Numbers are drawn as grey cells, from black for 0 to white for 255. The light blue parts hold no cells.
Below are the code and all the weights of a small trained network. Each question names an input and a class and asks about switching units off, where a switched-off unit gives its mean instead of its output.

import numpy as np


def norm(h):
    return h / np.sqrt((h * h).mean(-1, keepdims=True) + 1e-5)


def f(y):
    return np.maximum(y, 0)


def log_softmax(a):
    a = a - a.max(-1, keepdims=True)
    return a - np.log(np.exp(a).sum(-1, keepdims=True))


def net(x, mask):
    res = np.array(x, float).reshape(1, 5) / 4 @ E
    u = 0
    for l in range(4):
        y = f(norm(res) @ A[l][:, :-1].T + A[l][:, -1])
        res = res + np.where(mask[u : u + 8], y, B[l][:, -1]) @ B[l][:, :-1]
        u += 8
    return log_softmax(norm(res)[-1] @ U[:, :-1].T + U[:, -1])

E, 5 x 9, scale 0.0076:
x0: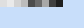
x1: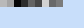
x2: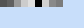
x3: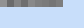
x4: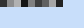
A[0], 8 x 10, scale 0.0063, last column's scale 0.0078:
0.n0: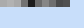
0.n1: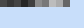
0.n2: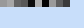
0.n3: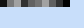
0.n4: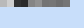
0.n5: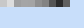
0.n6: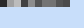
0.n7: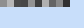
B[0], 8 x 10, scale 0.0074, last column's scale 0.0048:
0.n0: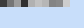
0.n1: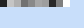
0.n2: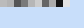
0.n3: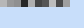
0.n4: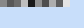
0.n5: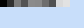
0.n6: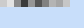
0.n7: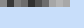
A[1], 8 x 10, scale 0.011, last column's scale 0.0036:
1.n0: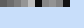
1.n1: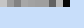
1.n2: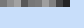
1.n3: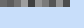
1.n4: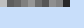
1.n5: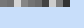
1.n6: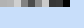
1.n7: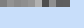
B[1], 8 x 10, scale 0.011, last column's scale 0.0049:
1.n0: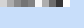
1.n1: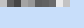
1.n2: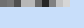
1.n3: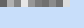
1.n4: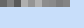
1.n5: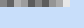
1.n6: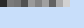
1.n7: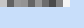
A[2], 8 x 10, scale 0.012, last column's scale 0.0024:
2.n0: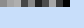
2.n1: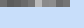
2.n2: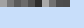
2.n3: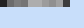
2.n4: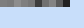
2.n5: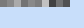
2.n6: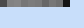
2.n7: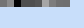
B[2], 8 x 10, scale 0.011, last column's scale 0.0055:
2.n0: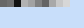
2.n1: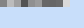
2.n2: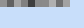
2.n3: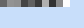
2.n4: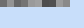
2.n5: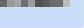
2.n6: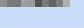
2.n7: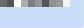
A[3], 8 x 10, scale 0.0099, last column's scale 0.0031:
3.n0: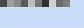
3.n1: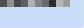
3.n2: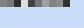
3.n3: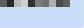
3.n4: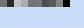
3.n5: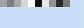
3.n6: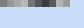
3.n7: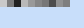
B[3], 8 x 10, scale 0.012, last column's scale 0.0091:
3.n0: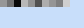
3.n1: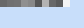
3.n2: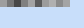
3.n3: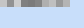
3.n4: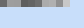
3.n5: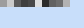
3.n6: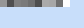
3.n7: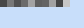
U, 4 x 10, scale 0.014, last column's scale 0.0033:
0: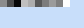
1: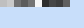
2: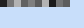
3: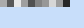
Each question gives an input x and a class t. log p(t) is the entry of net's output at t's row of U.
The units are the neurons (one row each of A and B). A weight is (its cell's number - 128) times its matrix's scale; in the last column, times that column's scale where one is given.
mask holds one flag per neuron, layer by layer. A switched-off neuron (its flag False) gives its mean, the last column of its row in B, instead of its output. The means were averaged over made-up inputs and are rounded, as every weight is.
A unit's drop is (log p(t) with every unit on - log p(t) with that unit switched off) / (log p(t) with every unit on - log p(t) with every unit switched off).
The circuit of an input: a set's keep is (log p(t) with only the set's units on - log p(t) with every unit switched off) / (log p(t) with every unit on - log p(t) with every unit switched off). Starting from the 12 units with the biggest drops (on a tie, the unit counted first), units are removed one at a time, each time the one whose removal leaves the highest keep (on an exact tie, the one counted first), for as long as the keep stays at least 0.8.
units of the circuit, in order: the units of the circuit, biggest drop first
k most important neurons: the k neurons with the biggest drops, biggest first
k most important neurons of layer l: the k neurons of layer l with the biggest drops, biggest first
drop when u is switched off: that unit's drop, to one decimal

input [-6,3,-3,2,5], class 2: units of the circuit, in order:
(0.n1)
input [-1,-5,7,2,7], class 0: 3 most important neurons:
(2.n0; 3.n0; 0.n6)
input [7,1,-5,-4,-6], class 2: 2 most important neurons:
(1.n6; 0.n0)
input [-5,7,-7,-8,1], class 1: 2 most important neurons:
(0.n2; 2.n1)
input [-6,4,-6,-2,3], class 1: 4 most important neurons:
(0.n2; 0.n4; 0.n5; 1.n6)
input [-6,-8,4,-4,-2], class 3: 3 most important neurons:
(1.n5; 0.n5; 1.n6)
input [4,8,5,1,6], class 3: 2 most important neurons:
(2.n7; 2.n2)
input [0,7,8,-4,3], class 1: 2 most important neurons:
(1.n0; 3.n5)
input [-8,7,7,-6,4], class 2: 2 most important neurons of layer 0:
(0.n1; 0.n2)
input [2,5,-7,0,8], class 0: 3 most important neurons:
(3.n0; 2.n0; 1.n0)
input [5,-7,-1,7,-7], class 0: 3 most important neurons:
(1.n1; 2.n7; 0.n4)
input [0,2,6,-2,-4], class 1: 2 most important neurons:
(3.n5; 1.n0)
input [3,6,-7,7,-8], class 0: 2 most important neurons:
(1.n1; 1.n0)
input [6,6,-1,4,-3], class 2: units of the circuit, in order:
(1.n6)
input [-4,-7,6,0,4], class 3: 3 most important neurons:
(1.n5; 3.n3; 0.n1)
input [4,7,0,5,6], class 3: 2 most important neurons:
(2.n7; 2.n2)
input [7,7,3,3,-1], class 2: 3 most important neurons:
(1.n6; 0.n0; 2.n3)
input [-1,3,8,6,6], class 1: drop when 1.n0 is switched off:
1.2
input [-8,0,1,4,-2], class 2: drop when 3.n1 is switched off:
0.0
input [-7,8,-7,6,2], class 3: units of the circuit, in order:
(2.n7)
